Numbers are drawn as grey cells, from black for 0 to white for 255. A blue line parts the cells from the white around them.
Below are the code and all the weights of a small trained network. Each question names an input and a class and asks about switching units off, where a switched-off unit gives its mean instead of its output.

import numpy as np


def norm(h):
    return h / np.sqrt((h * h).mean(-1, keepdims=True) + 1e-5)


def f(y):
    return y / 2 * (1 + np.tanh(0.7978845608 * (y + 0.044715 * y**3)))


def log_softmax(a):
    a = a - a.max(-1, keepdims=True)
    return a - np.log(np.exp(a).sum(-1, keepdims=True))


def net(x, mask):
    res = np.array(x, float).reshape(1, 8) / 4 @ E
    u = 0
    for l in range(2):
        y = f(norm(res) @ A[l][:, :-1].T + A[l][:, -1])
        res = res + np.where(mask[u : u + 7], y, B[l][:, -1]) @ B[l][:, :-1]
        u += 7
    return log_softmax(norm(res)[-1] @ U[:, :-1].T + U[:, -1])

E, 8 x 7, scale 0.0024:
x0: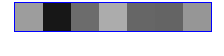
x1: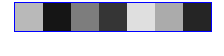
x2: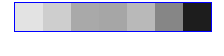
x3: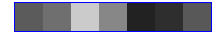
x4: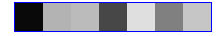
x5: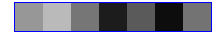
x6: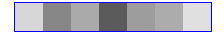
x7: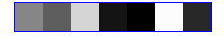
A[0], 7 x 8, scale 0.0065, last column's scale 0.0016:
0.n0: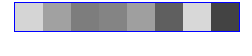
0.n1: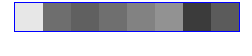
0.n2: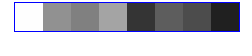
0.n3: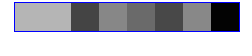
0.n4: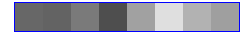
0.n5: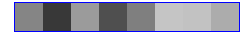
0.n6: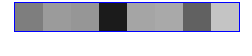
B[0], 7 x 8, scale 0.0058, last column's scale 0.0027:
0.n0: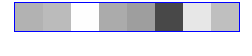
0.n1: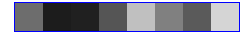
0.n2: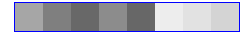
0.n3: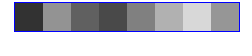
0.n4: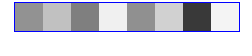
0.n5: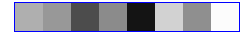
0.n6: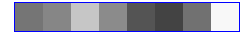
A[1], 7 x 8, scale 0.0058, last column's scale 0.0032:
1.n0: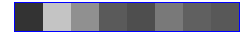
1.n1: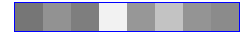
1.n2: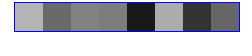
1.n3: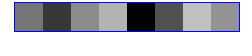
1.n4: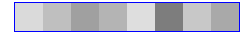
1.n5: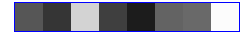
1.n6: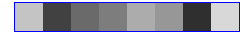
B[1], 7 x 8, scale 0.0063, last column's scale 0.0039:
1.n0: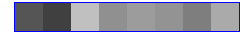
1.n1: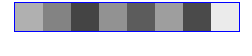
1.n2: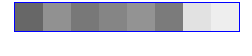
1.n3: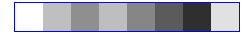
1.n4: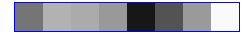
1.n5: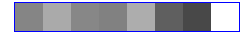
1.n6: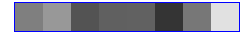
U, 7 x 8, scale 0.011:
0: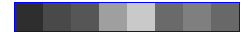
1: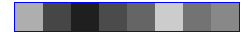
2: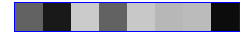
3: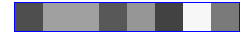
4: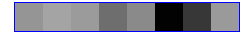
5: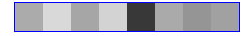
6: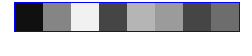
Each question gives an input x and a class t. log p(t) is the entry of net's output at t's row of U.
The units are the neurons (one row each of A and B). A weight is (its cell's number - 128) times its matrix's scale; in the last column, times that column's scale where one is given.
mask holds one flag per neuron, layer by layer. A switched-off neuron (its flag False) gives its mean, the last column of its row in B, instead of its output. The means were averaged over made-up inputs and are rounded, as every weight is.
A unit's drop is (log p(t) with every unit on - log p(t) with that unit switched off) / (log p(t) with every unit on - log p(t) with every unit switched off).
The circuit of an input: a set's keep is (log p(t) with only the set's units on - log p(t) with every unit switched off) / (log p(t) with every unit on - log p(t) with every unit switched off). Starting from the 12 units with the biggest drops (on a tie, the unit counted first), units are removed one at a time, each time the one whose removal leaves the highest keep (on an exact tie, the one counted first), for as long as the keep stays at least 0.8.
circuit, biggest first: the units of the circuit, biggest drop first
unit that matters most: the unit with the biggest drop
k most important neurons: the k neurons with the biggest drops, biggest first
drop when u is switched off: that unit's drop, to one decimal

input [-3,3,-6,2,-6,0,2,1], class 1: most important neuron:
0.n1
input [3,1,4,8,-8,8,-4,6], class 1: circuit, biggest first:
0.n2, 0.n1
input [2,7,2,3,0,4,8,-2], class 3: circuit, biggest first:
1.n3, 1.n1
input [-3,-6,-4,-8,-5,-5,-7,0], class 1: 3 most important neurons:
0.n0, 1.n4, 0.n6
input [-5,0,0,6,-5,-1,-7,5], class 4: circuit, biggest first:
1.n5, 0.n4
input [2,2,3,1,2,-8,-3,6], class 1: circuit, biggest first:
1.n4, 0.n0
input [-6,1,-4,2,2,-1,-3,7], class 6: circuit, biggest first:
1.n0, 1.n4
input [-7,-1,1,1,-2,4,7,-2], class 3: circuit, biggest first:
0.n3, 1.n3
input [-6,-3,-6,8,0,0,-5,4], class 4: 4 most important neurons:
1.n3, 1.n5, 0.n4, 0.n3
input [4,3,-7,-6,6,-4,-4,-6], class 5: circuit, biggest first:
0.n1, 0.n4
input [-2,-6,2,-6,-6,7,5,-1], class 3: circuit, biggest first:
0.n3, 0.n4
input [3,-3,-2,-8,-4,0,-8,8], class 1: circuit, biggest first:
1.n4, 0.n1
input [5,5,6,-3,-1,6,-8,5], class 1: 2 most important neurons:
0.n1, 0.n2
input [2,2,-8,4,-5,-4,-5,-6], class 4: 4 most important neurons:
1.n3, 0.n4, 0.n2, 0.n5
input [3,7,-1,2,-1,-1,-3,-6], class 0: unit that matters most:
1.n3
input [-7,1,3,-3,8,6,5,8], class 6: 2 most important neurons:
1.n3, 1.n0
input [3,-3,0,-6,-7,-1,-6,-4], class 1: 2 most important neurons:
0.n6, 0.n3
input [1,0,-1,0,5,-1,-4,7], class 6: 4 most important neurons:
0.n2, 1.n0, 1.n4, 1.n5
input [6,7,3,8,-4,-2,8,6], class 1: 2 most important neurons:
0.n1, 0.n2
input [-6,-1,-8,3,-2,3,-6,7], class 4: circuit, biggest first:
1.n5
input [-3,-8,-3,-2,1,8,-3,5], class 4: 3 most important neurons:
0.n4, 1.n5, 1.n3
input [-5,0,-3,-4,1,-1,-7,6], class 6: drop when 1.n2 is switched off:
0.0
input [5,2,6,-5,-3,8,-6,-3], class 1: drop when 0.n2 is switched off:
0.2
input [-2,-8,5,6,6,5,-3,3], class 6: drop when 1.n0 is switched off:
0.3
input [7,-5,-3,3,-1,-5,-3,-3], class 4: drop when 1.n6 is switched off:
-0.1
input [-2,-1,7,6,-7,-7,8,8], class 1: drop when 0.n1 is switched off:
0.5
